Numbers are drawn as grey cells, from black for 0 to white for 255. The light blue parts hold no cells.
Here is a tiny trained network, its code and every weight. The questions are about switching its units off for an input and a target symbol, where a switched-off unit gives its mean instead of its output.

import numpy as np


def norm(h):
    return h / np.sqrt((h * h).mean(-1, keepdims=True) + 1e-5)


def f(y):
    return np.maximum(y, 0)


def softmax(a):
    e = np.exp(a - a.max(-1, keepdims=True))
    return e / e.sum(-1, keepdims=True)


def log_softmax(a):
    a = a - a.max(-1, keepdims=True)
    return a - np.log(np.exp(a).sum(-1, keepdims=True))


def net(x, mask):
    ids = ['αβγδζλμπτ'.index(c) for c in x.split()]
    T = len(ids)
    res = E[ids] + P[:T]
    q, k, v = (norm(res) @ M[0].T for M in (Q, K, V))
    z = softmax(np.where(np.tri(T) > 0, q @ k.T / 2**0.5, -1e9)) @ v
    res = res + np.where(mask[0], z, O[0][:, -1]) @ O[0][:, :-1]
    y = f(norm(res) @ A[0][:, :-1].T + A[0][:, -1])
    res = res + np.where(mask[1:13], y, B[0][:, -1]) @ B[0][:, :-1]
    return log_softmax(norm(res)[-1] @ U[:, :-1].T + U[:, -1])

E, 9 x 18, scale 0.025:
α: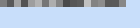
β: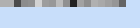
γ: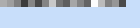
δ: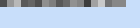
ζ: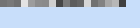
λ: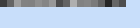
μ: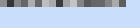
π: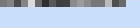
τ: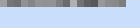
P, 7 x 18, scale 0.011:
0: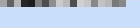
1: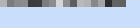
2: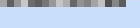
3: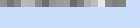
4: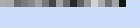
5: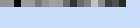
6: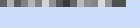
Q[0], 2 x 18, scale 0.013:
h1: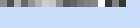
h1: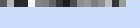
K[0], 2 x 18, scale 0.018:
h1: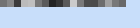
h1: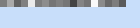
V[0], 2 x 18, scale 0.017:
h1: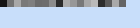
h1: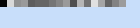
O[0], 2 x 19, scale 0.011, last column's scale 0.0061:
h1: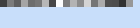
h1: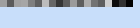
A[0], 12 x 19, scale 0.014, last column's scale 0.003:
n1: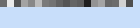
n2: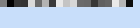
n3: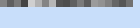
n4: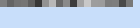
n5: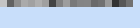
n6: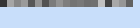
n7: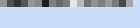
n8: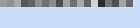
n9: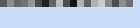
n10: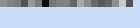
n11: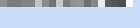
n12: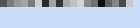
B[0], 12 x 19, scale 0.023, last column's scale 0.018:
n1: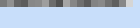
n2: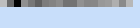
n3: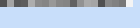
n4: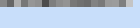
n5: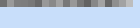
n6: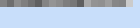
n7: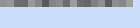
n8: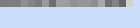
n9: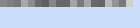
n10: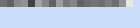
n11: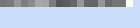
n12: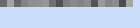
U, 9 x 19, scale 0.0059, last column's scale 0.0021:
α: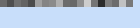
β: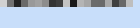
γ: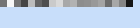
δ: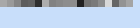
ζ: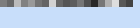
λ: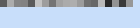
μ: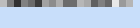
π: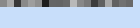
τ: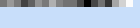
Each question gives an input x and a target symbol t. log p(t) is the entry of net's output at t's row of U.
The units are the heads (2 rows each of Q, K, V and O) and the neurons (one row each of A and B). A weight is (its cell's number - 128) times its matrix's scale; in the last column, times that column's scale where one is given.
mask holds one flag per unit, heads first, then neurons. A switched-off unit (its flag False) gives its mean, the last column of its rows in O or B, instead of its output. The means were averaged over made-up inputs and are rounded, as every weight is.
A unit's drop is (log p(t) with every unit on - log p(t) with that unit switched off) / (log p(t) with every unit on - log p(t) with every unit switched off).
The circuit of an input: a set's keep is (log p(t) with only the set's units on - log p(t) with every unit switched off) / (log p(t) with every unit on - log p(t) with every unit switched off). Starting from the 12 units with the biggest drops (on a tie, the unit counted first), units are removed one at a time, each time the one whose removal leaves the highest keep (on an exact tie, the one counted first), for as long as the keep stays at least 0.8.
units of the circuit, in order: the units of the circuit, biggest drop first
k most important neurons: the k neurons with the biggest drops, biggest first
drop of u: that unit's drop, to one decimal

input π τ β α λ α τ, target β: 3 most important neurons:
[n1 n5 n3]
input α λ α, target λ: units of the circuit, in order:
[h1 n11]
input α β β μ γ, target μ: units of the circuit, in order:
[h1 n2 n9]
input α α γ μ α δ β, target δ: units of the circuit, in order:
[h1 n5]
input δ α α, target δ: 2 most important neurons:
[n5 n11]
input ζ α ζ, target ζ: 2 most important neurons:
[n4 n8]
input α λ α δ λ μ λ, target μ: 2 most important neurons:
[n2 n6]
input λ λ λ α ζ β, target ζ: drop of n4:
0.1
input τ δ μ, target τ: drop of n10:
0.1
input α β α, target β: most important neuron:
[n8]
